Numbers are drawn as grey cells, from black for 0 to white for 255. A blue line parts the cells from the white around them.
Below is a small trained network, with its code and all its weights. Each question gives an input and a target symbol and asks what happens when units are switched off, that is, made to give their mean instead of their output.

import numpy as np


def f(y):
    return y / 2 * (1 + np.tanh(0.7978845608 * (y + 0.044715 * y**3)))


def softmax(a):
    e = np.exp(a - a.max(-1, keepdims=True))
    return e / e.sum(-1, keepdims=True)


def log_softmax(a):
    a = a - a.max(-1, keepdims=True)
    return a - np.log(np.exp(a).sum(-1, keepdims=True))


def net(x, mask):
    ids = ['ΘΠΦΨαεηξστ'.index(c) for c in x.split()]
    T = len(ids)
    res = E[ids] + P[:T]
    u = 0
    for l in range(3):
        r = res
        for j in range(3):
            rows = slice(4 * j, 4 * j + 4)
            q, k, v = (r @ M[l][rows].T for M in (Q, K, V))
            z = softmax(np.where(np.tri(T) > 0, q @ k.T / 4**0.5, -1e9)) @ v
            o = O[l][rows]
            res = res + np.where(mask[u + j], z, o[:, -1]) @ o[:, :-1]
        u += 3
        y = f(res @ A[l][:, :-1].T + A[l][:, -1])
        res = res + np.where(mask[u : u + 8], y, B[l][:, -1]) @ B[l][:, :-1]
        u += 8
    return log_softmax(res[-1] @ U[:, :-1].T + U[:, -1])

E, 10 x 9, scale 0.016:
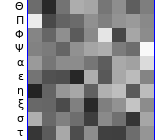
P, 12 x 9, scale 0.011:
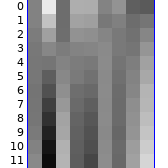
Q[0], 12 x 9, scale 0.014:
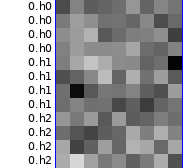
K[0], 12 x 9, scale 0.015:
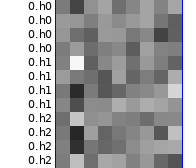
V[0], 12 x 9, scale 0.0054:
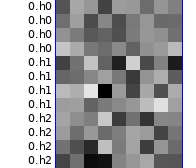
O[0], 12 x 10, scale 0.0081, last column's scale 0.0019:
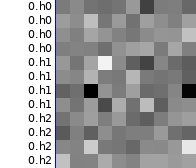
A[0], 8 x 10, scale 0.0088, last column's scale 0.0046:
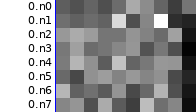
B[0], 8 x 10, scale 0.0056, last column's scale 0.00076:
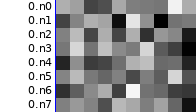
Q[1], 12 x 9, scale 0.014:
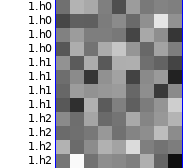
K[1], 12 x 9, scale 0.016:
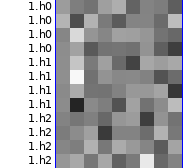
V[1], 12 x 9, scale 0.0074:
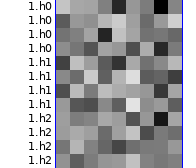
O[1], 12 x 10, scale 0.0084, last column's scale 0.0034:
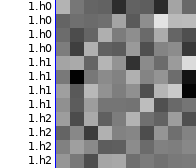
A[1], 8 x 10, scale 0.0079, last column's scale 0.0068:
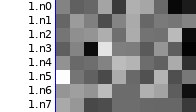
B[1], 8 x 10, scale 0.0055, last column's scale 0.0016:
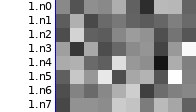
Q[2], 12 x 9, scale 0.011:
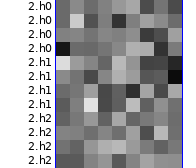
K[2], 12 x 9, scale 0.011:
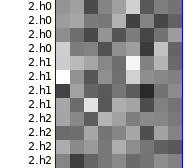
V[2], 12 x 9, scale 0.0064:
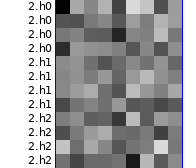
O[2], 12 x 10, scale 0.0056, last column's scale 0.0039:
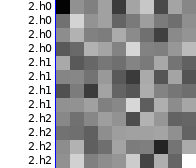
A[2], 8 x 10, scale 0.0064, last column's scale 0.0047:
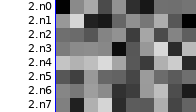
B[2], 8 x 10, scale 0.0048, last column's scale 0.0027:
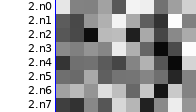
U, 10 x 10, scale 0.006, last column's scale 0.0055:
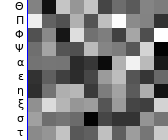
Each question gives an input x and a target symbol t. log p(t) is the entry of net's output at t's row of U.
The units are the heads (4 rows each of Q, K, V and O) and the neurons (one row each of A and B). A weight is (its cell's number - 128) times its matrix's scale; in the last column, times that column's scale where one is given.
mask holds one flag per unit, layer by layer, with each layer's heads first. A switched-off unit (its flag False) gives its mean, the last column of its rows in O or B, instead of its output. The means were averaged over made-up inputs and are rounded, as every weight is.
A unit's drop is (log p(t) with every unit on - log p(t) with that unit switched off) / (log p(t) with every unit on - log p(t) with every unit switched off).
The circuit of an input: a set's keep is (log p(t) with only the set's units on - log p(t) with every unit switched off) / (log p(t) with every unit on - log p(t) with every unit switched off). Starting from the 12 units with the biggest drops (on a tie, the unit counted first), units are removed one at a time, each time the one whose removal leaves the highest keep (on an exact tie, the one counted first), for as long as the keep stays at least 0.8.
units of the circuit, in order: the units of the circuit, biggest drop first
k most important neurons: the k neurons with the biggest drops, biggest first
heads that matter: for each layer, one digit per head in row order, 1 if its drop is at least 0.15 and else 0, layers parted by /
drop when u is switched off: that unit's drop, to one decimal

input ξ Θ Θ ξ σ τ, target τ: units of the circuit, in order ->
2.h1, 2.n0
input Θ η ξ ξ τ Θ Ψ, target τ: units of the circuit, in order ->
2.h1, 1.h1
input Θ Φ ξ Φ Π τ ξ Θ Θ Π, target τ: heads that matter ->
000 / 000 / 010
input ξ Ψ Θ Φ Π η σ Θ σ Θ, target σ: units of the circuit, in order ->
1.h0
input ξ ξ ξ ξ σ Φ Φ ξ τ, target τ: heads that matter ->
010 / 000 / 010
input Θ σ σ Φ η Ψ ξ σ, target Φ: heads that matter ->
000 / 001 / 000
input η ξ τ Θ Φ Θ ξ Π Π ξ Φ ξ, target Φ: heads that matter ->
000 / 101 / 001
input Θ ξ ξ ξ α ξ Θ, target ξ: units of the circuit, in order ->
1.h1, 2.h0
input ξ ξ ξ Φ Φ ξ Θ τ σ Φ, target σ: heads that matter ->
010 / 100 / 000
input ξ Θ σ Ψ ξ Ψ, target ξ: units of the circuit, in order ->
1.h1, 1.h0
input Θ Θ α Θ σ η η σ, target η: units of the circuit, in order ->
2.h0, 2.h1, 1.h1
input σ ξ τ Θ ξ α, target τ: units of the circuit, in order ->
2.h1, 1.h2
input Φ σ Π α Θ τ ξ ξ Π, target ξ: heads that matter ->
000 / 110 / 000
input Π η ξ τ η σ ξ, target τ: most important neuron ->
2.n2
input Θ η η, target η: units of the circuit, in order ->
1.h1, 2.h0
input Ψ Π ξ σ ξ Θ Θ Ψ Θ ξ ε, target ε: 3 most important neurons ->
0.n1, 0.n6, 2.n5
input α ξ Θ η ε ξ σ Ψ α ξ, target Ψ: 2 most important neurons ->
2.n1, 0.n0
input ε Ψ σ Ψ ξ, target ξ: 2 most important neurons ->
2.n3, 2.n6
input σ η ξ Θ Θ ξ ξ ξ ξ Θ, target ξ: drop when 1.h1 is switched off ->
0.4
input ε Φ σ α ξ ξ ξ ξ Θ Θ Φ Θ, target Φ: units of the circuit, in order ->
1.h2
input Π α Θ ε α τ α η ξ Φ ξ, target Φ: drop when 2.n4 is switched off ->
0.0
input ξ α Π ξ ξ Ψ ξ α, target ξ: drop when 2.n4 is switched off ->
0.1
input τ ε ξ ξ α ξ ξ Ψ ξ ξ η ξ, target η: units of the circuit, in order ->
2.h0, 1.h1
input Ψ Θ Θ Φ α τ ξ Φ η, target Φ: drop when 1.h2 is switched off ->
0.4
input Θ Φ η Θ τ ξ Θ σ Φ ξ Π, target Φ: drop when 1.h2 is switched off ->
0.5
